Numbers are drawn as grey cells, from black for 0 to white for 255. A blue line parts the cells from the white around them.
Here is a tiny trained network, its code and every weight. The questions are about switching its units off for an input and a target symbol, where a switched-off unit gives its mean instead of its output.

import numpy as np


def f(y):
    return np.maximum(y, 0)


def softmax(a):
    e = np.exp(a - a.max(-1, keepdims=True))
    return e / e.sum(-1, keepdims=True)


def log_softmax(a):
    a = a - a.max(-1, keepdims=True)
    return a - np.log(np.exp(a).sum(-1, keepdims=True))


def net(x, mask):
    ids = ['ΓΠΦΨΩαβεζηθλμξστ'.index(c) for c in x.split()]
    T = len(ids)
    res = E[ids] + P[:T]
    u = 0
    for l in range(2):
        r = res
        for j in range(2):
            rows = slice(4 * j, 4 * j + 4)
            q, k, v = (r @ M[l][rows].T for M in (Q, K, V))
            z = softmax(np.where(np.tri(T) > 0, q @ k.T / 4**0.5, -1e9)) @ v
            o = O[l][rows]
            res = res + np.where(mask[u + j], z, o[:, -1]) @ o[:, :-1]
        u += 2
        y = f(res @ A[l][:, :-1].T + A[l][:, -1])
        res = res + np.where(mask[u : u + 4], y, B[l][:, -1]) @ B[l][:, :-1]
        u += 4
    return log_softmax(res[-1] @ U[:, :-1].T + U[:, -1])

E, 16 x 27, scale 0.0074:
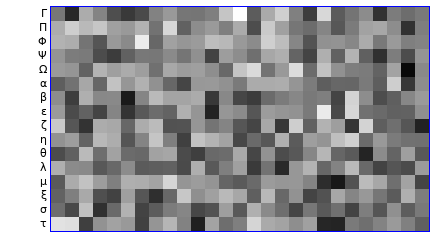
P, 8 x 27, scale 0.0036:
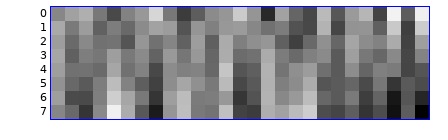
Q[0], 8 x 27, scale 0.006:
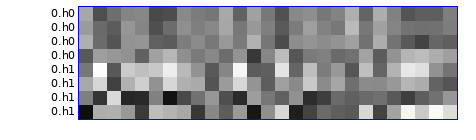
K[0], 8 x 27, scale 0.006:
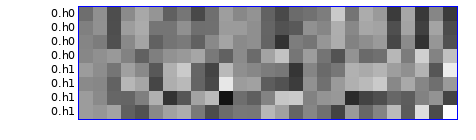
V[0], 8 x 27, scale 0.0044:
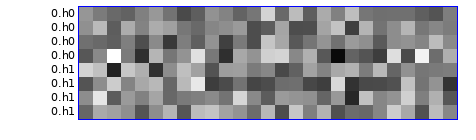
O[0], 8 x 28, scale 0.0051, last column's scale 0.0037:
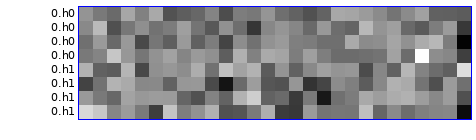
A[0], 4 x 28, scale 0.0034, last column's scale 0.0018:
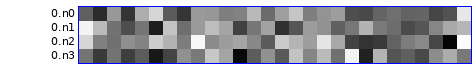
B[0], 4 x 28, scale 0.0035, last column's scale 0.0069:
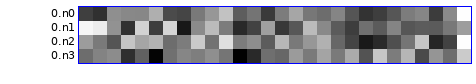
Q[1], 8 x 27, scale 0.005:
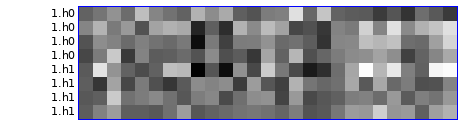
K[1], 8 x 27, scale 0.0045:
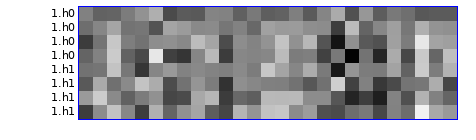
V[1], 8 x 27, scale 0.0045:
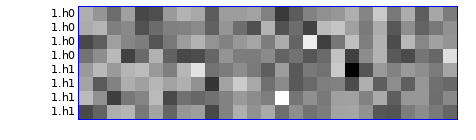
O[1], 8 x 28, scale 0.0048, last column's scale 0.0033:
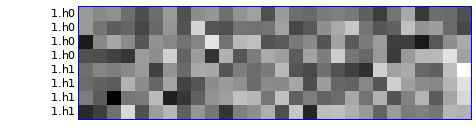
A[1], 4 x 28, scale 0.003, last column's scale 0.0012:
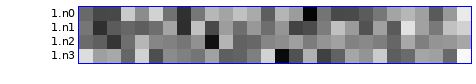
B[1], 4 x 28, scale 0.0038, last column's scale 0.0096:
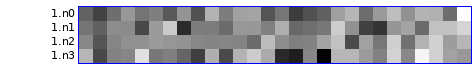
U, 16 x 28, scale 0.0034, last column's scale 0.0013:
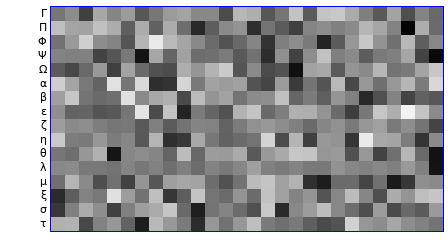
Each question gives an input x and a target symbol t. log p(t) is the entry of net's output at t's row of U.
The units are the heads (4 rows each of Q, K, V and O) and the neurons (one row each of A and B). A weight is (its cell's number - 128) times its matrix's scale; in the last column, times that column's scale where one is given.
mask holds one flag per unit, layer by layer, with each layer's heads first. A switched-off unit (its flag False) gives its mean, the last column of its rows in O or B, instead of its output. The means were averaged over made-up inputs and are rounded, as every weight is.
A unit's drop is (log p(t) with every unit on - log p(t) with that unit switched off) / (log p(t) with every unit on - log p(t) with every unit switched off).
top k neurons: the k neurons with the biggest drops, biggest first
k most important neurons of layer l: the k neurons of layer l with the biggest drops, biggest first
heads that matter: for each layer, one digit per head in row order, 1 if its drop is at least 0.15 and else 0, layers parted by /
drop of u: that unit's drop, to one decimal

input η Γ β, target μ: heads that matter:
01 / 10
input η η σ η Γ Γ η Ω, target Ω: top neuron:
[1.n0]
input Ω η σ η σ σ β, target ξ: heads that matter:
01 / 10
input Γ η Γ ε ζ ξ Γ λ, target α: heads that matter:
01 / 01
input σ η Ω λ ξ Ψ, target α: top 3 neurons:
[1.n3 0.n1 0.n2]
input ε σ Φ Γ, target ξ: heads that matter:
01 / 10
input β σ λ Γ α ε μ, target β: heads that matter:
00 / 01
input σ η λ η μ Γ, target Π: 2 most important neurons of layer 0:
[0.n2 0.n1]
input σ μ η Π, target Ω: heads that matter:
01 / 11
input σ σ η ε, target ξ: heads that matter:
01 / 10
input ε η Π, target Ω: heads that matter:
11 / 11
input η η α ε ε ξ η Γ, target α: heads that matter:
01 / 00
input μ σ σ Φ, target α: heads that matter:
01 / 00
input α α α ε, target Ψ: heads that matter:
11 / 01
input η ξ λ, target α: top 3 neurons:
[1.n3 0.n1 0.n2]
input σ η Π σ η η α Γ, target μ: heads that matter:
11 / 00
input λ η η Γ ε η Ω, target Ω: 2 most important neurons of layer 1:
[1.n0 1.n1]
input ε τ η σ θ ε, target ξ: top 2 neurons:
[0.n3 0.n0]
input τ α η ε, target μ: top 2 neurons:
[0.n3 1.n0]
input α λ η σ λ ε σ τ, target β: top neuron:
[0.n3]
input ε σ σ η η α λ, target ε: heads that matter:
10 / 10
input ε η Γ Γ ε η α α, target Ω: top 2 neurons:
[1.n0 0.n0]
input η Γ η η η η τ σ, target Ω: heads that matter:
01 / 01
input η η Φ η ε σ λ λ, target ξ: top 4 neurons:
[0.n2 0.n0 0.n3 1.n2]
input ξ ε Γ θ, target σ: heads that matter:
10 / 01
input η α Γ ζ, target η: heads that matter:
00 / 10
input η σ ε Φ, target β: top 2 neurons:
[0.n3 0.n2]
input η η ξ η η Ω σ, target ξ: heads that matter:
01 / 10
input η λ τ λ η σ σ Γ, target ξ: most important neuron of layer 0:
[0.n0]
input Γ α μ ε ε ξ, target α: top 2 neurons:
[1.n3 0.n1]
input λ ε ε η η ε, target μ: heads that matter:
01 / 00
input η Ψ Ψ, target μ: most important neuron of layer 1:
[1.n0]
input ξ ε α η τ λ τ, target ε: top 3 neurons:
[1.n1 0.n2 1.n2]
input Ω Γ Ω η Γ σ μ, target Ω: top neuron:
[1.n0]
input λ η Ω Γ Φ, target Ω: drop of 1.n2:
0.0
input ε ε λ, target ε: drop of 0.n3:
0.0
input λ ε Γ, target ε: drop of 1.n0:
0.1
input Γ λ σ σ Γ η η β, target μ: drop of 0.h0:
0.3
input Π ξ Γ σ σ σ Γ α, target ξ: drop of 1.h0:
0.9
